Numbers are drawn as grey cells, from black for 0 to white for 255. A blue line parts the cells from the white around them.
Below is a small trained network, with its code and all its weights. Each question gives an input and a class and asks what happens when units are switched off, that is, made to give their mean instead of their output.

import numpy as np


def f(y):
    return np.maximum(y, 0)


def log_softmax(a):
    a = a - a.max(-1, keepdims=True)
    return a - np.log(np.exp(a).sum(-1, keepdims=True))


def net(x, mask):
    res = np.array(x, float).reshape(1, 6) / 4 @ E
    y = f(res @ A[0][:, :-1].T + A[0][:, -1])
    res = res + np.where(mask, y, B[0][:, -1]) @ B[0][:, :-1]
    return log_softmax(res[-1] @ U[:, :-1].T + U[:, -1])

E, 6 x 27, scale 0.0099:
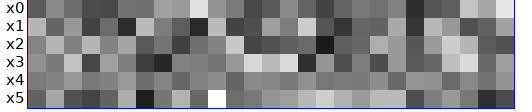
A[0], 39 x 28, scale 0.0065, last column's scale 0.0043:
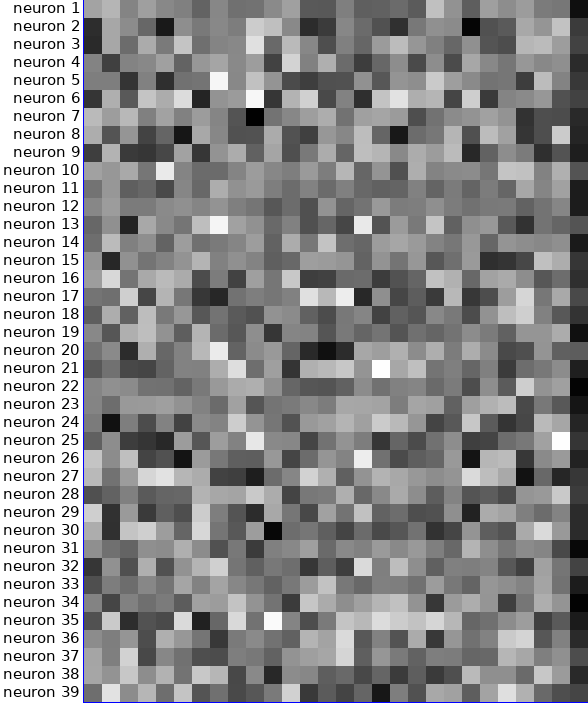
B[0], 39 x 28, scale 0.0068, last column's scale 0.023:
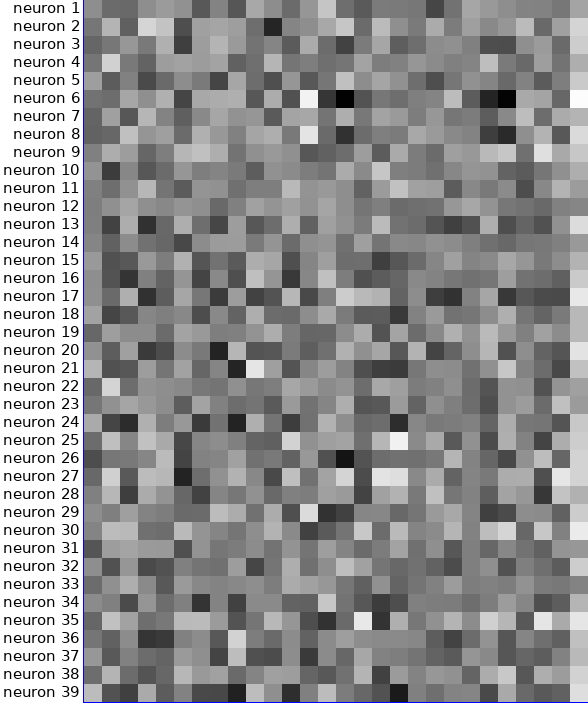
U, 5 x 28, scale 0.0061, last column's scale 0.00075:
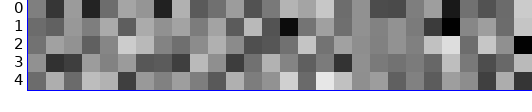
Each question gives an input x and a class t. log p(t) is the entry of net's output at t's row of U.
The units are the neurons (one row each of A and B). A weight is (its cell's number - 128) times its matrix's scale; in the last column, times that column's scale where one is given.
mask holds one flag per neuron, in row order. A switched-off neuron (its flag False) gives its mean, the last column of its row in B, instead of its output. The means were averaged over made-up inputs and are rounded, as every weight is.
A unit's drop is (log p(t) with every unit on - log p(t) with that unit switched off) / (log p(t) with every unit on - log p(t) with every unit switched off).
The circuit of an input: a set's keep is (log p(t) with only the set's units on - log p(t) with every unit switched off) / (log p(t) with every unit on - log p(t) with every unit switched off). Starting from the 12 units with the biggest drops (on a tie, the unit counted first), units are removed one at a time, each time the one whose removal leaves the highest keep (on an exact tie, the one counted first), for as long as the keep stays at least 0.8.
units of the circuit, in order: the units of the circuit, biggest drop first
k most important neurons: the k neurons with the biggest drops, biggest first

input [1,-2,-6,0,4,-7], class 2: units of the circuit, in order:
(neuron 30)
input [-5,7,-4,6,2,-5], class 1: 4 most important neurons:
(neuron 8; neuron 26; neuron 29; neuron 20)
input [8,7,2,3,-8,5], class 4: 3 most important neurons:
(neuron 2; neuron 25; neuron 6)
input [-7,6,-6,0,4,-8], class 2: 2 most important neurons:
(neuron 30; neuron 38)
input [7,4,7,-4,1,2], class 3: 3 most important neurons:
(neuron 39; neuron 16; neuron 27)
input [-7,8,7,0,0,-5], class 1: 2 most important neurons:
(neuron 8; neuron 29)
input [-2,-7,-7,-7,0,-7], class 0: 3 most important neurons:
(neuron 20; neuron 13; neuron 32)
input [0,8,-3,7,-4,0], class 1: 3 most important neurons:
(neuron 8; neuron 26; neuron 29)
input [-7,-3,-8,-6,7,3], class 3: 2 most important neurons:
(neuron 21; neuron 24)
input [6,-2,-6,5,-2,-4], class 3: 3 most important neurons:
(neuron 24; neuron 15; neuron 27)
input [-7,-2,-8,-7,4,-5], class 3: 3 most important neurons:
(neuron 24; neuron 34; neuron 15)
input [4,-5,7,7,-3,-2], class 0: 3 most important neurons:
(neuron 17; neuron 36; neuron 37)
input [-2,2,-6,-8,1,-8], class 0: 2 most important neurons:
(neuron 13; neuron 20)
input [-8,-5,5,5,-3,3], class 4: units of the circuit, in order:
(neuron 27)
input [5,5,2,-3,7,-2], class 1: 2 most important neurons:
(neuron 8; neuron 27)
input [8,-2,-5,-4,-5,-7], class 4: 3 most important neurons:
(neuron 25; neuron 28; neuron 35)
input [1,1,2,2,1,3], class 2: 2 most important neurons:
(neuron 20; neuron 13)
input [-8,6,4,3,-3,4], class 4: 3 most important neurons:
(neuron 27; neuron 6; neuron 7)
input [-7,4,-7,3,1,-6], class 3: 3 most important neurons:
(neuron 24; neuron 15; neuron 34)
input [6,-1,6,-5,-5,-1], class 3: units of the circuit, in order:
(neuron 39)
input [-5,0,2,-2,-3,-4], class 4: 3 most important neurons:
(neuron 27; neuron 35; neuron 9)
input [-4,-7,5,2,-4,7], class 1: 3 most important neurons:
(neuron 6; neuron 30; neuron 38)
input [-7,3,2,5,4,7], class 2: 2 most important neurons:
(neuron 35; neuron 9)
